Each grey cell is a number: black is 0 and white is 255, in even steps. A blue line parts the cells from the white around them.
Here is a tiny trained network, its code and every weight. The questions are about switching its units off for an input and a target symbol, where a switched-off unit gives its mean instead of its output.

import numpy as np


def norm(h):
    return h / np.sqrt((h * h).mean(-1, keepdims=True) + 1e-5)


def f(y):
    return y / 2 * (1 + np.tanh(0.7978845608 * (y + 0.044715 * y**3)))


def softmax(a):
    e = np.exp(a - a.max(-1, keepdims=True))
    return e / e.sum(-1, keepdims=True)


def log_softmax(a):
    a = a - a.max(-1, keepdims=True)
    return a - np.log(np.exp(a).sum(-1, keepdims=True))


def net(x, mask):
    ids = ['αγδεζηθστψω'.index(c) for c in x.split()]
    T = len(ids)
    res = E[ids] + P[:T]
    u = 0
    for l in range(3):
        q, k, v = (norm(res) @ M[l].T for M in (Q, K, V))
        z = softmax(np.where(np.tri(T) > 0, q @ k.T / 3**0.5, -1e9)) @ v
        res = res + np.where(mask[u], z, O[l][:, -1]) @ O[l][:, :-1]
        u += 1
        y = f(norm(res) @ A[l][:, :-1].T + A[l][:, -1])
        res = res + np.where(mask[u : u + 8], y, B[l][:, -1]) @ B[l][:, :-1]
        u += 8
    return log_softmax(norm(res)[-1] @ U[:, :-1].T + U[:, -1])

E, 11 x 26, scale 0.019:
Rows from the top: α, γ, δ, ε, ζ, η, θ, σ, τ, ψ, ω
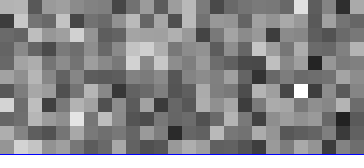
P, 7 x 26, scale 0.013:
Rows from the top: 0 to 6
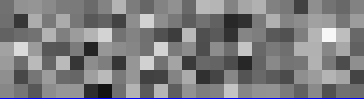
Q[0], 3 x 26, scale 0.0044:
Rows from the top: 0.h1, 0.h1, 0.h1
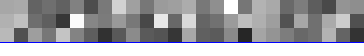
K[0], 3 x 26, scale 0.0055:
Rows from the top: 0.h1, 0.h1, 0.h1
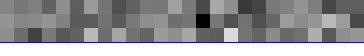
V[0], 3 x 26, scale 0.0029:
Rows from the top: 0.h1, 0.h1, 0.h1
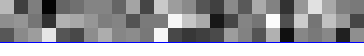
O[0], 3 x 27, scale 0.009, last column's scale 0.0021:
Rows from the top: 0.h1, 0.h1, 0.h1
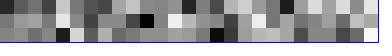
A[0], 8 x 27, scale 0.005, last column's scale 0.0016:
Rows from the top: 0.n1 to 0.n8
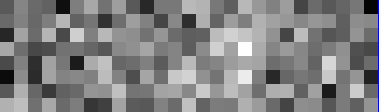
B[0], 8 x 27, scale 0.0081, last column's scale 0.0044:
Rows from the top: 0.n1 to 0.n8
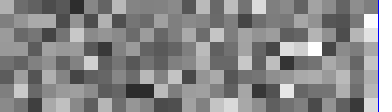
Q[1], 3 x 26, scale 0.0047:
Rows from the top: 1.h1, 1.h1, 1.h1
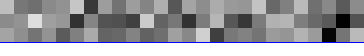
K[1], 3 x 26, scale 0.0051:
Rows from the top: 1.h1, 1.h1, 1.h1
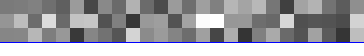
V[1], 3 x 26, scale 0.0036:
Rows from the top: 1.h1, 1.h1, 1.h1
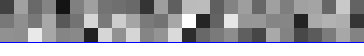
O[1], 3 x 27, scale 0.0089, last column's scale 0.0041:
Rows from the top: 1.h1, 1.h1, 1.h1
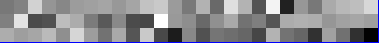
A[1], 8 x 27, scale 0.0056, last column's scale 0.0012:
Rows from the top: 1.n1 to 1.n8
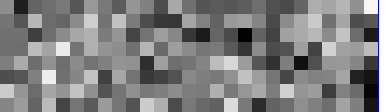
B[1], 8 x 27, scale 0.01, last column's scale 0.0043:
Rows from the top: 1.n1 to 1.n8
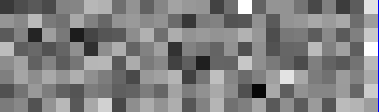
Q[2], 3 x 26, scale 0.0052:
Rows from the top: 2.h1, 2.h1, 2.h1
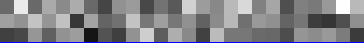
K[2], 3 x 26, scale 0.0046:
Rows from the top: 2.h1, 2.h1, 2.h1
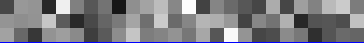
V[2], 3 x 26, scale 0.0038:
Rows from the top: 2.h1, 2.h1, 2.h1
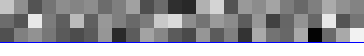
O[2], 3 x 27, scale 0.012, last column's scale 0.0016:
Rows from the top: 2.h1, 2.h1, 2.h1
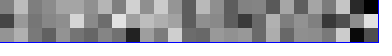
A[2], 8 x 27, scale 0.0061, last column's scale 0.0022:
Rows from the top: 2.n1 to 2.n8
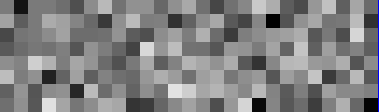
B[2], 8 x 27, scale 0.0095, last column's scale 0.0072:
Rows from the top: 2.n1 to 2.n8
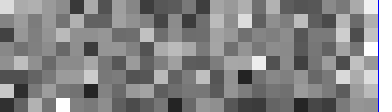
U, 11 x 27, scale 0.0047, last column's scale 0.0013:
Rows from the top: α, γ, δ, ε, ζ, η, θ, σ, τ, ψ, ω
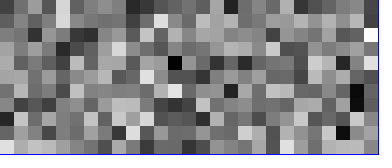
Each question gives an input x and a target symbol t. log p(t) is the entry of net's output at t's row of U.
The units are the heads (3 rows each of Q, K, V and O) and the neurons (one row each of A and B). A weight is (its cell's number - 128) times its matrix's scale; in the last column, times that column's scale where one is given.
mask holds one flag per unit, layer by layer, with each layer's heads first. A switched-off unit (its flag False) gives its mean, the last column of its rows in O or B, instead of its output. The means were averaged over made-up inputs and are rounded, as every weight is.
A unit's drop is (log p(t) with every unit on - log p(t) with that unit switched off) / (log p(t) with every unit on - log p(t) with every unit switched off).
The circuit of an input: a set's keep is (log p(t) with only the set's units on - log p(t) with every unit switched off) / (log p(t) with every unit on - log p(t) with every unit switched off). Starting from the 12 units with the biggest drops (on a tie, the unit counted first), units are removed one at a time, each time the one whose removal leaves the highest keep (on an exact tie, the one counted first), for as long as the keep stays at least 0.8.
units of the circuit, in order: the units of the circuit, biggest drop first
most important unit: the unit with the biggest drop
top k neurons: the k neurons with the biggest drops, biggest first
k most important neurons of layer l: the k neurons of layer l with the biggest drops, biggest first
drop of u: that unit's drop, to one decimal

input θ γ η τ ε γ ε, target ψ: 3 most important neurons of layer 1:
1.n7, 1.n4, 1.n3
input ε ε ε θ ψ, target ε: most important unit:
1.h1
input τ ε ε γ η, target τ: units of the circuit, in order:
2.h1, 2.n2
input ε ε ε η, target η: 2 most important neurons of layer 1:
1.n8, 1.n5
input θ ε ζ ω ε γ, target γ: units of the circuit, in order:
0.n5, 1.h1, 1.n6
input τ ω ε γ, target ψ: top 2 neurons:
1.n5, 0.n8
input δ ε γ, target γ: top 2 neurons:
0.n5, 1.n6
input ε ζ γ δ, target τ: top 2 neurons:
0.n8, 1.n7
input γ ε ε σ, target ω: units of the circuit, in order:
2.n5, 0.n4, 1.n2
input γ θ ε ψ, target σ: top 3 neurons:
0.n4, 0.n8, 2.n2
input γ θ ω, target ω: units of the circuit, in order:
1.n2, 2.n5
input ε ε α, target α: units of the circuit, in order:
2.n8, 0.n5
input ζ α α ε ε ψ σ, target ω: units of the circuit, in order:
2.n5, 1.h1, 1.n6, 1.n2
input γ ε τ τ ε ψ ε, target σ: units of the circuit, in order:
1.h1
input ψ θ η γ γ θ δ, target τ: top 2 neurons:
1.n7, 0.n4
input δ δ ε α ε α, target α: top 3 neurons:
2.n8, 1.n1, 0.n5
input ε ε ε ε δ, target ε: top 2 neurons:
2.n1, 0.n7
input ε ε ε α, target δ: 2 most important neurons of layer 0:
0.n8, 0.n6
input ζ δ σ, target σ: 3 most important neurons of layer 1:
1.n4, 1.n1, 1.n2
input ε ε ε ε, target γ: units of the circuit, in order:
2.n6
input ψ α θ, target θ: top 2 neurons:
1.n6, 0.n5
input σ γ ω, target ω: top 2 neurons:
1.n6, 2.n5
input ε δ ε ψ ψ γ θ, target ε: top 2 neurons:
0.n3, 2.n1
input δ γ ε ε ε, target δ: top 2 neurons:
1.n3, 1.n7
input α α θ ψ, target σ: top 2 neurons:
0.n4, 2.n2
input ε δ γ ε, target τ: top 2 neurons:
0.n7, 1.n1
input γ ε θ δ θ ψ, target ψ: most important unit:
1.n1
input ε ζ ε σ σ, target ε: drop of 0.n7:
0.2
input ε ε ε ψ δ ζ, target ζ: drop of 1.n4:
0.8
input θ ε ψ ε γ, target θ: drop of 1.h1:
0.1
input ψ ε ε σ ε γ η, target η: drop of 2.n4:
0.0
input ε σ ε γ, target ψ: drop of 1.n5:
0.2
